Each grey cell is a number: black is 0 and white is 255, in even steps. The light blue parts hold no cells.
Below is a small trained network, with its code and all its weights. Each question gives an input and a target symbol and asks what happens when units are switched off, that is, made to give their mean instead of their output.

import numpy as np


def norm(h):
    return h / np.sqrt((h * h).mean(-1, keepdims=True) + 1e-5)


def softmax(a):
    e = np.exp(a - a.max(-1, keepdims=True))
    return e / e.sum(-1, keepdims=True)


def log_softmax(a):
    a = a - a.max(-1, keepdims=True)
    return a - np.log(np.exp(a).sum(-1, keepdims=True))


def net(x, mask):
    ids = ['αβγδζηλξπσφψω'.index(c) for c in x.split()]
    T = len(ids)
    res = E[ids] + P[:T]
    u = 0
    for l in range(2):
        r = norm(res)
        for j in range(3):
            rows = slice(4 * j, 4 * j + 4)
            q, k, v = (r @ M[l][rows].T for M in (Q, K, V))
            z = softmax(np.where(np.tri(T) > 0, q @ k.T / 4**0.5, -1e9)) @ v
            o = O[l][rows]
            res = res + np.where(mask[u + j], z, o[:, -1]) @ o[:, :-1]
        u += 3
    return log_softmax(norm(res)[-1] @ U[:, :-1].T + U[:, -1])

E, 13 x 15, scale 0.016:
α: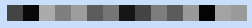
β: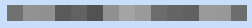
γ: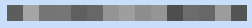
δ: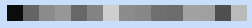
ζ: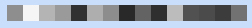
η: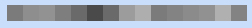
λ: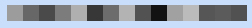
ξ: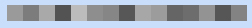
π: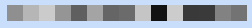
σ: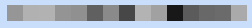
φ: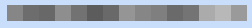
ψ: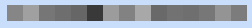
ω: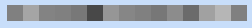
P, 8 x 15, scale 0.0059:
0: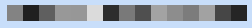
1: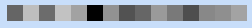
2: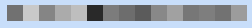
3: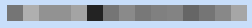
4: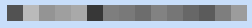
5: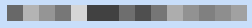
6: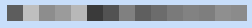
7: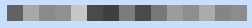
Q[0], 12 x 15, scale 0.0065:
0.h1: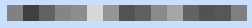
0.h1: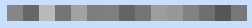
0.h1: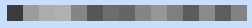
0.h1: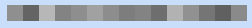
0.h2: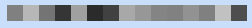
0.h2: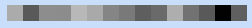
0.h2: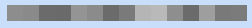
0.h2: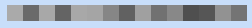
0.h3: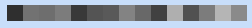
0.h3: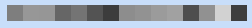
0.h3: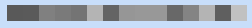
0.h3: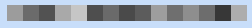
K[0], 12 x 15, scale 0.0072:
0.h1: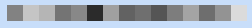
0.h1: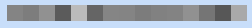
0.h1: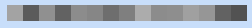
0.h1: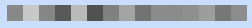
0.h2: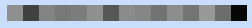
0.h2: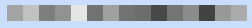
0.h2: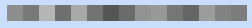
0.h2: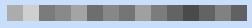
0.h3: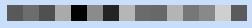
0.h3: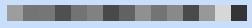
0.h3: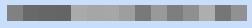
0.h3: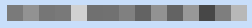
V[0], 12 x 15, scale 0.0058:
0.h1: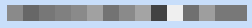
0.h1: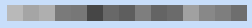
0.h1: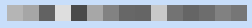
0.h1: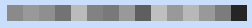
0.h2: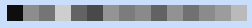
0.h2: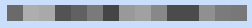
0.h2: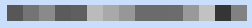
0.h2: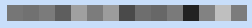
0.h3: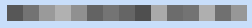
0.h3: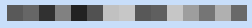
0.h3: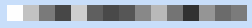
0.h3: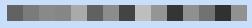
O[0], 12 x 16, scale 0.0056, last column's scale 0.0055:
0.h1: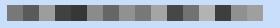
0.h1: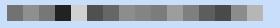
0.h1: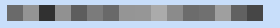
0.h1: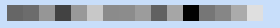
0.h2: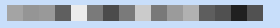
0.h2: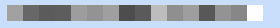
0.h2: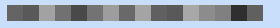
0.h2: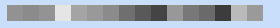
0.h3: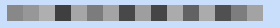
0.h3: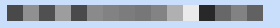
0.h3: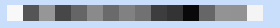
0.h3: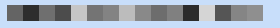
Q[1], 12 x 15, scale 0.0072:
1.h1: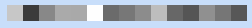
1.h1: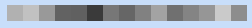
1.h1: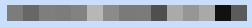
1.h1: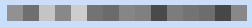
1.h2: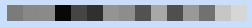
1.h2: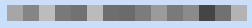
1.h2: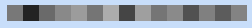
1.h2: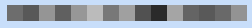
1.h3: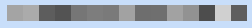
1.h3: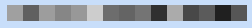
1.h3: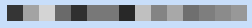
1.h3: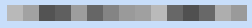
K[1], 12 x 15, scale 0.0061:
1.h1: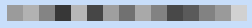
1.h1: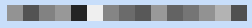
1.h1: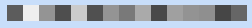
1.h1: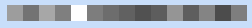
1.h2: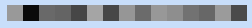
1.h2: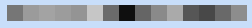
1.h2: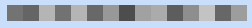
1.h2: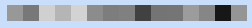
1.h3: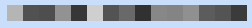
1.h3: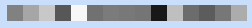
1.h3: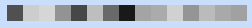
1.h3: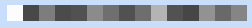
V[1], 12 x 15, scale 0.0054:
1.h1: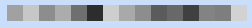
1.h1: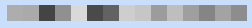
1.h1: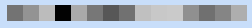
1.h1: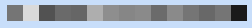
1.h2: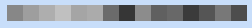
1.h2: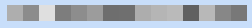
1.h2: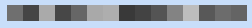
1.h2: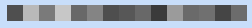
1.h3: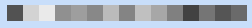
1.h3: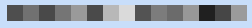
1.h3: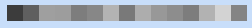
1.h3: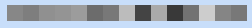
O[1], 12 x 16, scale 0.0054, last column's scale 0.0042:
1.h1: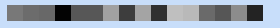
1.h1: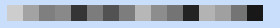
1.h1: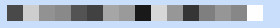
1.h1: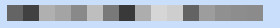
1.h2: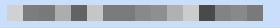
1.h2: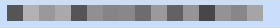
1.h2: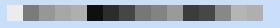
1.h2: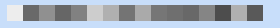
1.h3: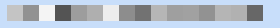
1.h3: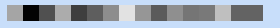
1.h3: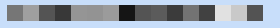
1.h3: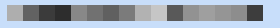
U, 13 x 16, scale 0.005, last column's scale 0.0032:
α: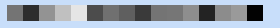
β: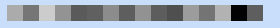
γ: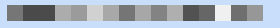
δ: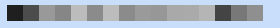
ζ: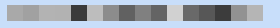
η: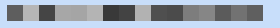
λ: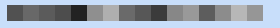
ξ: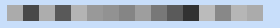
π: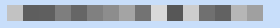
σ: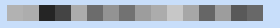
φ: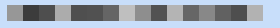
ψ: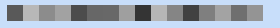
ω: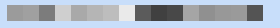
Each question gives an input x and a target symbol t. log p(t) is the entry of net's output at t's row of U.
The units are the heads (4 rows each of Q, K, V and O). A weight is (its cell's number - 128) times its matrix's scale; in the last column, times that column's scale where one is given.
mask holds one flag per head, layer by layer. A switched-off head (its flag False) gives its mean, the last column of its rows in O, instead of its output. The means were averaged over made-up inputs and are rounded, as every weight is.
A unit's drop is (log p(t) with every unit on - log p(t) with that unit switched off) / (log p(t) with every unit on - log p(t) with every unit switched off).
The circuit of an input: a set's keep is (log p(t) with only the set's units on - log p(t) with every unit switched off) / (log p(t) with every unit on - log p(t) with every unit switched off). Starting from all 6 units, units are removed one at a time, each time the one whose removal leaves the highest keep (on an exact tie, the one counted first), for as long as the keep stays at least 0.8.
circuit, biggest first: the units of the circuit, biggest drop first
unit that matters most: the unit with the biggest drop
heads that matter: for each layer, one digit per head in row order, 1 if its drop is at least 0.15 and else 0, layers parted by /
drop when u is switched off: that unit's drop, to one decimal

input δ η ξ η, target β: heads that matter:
010 / 000
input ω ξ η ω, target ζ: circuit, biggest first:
(0.h3 0.h2 1.h2)
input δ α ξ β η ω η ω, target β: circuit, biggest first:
(0.h2)
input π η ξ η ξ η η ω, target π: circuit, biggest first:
(0.h1 0.h3 1.h2 1.h3)
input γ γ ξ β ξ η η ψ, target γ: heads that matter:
100 / 100
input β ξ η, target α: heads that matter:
000 / 110
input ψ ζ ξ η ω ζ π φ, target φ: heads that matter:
000 / 001
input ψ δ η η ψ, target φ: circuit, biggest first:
(1.h3 0.h3)
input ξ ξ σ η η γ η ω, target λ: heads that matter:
010 / 100
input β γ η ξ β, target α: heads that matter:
001 / 110
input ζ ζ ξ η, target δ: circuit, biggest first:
(1.h1 0.h1 1.h2)
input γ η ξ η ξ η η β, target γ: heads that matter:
100 / 100
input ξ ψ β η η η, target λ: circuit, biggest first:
(0.h2 1.h1)
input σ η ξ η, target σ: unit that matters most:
0.h1
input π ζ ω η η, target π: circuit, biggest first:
(0.h1 1.h2 1.h3)
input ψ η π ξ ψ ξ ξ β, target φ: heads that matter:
001 / 001
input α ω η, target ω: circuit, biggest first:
(0.h2 1.h2 0.h1)
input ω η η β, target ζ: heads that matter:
001 / 000
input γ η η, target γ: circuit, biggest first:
(0.h1 1.h1)
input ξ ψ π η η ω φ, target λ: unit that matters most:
1.h1
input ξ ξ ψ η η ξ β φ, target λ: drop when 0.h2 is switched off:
0.2
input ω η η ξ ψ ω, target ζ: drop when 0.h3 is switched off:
0.4
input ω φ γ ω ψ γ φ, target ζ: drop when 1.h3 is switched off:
0.1
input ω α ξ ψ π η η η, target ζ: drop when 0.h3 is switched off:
0.3
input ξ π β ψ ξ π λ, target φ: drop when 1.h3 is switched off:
0.5
